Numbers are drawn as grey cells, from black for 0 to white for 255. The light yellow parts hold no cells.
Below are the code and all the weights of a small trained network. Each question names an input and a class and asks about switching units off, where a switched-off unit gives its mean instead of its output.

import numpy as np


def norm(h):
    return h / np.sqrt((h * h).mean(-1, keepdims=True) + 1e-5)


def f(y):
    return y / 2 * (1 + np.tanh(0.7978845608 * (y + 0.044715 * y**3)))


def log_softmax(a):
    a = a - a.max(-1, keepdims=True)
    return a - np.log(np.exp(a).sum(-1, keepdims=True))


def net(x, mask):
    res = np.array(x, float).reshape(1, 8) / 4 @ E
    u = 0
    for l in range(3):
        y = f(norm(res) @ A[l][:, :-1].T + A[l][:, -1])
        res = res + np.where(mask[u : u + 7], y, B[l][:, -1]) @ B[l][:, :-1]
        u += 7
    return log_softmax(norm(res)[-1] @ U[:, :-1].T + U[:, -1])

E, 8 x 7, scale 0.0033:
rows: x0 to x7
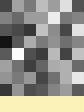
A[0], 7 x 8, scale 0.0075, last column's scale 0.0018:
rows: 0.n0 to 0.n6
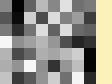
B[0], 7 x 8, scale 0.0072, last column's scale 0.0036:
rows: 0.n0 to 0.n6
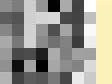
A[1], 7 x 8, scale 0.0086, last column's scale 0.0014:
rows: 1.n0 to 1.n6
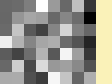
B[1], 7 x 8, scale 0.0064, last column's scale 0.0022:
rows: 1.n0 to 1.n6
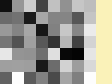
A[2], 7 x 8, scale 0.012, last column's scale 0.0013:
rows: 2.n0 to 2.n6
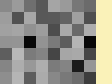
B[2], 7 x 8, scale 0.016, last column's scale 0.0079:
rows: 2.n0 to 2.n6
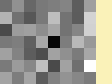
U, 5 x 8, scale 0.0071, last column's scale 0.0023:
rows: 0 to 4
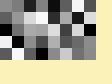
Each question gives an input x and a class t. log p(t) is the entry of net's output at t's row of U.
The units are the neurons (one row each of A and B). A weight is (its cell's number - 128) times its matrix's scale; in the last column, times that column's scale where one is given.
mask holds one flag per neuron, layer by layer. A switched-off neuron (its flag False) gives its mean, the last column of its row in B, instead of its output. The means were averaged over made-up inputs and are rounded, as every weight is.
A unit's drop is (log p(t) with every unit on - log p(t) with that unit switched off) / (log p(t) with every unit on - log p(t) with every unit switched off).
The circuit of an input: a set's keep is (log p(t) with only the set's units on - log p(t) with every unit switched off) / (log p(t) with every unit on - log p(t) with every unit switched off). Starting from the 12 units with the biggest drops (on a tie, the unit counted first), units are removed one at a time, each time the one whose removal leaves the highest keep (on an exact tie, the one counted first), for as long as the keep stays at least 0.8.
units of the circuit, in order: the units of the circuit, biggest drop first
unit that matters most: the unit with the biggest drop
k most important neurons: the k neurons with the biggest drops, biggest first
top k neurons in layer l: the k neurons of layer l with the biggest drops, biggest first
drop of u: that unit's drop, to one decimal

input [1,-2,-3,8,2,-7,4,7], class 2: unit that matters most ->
0.n0
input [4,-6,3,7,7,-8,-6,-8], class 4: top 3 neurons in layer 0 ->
[0.n1 0.n6 0.n5]
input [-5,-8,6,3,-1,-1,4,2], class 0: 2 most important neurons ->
[2.n3 0.n2]
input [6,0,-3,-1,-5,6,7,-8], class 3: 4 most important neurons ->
[0.n4 0.n5 2.n1 1.n6]
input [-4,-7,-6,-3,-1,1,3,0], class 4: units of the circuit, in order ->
[0.n0 0.n2]
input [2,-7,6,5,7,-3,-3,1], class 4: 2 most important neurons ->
[1.n5 0.n6]
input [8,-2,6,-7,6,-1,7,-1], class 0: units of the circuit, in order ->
[2.n3 0.n6]
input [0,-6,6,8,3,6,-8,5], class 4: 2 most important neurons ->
[0.n6 1.n5]
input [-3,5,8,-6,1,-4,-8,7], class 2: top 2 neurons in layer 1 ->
[1.n0 1.n6]
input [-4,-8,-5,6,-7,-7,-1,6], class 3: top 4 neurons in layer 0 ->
[0.n5 0.n0 0.n3 0.n1]
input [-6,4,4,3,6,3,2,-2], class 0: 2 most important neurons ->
[0.n6 2.n3]
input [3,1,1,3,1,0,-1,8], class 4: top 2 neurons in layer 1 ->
[1.n5 1.n2]
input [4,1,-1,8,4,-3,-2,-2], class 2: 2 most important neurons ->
[0.n1 1.n0]
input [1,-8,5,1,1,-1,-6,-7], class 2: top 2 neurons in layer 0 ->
[0.n0 0.n3]
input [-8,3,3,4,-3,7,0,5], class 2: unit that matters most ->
0.n1
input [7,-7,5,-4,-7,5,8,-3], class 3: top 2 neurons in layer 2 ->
[2.n1 2.n5]
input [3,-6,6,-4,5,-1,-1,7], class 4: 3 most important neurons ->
[1.n5 0.n6 1.n2]
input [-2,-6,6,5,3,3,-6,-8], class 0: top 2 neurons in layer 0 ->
[0.n1 0.n6]
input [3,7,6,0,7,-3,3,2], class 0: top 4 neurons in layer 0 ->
[0.n6 0.n2 0.n0 0.n3]
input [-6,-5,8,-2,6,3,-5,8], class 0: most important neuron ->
[2.n3]
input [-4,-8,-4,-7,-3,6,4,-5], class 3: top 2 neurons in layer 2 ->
[2.n5 2.n1]
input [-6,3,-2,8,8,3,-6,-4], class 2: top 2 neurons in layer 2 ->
[2.n5 2.n1]
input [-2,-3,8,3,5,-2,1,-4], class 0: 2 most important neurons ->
[2.n3 0.n6]
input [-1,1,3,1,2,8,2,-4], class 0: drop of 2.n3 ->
0.3
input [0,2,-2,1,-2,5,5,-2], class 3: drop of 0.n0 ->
0.0
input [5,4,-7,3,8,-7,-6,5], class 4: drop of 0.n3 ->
0.1
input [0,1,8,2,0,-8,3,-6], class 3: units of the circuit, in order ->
[2.n1]
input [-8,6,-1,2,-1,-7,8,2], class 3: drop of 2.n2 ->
0.1
